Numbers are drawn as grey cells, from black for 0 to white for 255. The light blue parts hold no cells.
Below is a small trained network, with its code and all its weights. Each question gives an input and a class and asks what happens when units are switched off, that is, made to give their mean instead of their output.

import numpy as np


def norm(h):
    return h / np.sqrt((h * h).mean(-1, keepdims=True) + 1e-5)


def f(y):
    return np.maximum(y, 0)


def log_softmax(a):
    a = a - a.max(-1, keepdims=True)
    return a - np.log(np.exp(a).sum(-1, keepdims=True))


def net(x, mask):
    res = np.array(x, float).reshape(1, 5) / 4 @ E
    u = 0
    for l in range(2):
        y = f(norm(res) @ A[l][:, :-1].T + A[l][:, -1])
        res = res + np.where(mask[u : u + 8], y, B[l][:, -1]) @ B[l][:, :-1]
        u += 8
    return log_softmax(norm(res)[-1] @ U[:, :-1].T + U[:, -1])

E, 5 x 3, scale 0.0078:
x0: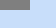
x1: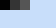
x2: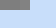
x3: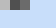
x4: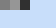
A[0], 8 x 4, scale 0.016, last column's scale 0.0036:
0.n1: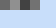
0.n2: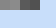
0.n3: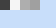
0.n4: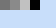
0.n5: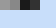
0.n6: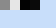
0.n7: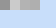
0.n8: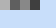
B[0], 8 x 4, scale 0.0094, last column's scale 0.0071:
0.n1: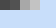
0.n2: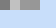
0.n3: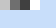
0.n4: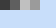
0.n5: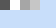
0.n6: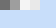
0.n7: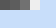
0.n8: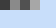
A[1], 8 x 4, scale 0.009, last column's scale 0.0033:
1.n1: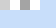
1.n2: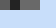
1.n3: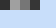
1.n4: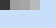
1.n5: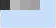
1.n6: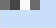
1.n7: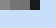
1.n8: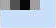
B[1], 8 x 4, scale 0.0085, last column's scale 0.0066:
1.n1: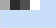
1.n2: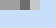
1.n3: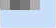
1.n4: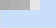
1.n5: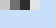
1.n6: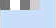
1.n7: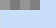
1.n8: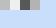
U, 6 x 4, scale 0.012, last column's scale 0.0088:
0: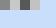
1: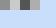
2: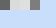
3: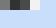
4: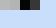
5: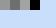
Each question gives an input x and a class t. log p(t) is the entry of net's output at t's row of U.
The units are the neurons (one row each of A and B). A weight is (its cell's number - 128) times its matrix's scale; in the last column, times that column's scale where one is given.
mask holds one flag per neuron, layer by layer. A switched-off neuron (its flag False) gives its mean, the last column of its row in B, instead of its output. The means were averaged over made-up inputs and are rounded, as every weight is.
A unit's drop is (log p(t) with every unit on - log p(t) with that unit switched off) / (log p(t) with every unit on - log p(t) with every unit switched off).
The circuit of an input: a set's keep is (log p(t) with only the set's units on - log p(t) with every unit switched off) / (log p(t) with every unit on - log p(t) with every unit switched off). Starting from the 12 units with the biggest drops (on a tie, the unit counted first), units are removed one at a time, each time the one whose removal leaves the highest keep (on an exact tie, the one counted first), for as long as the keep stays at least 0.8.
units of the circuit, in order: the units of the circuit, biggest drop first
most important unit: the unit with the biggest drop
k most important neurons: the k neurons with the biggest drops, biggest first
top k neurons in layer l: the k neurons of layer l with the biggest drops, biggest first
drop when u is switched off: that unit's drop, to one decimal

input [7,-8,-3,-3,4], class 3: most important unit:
1.n1
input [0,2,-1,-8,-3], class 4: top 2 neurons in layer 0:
0.n3; 0.n6
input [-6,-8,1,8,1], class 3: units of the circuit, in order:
1.n1; 1.n6
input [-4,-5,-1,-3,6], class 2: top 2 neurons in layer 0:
0.n6; 0.n5
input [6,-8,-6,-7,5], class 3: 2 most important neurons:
1.n1; 0.n3
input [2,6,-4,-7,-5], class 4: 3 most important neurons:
0.n6; 0.n3; 0.n1
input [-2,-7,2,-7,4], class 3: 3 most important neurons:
1.n1; 0.n3; 0.n6
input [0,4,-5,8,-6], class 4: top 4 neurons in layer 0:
0.n6; 0.n5; 0.n1; 0.n4
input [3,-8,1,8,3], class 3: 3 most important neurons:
1.n1; 0.n3; 1.n6
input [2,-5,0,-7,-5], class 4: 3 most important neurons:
0.n3; 0.n6; 0.n1
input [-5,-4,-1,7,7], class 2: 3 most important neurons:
0.n6; 0.n5; 0.n3
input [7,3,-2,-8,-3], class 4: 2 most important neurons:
0.n3; 0.n6
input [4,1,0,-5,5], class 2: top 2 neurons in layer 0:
0.n6; 0.n1
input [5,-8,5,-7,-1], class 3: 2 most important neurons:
1.n1; 1.n6
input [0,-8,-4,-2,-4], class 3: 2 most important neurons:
0.n6; 1.n1
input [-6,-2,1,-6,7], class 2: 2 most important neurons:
0.n6; 0.n1
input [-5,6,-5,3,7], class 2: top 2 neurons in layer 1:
1.n1; 1.n4
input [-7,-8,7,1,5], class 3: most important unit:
1.n1
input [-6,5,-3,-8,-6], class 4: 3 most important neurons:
0.n3; 0.n6; 0.n1
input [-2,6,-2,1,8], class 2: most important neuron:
0.n1
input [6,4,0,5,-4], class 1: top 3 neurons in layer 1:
1.n1; 1.n5; 1.n6
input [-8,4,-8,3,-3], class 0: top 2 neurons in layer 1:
1.n1; 1.n5
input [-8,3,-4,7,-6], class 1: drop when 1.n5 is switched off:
0.2
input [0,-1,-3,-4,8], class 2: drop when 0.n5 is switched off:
0.0
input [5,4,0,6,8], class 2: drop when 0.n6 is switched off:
0.3
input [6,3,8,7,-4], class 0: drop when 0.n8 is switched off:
-0.1
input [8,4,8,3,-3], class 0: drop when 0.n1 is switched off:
0.1
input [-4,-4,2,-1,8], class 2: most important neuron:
0.n6
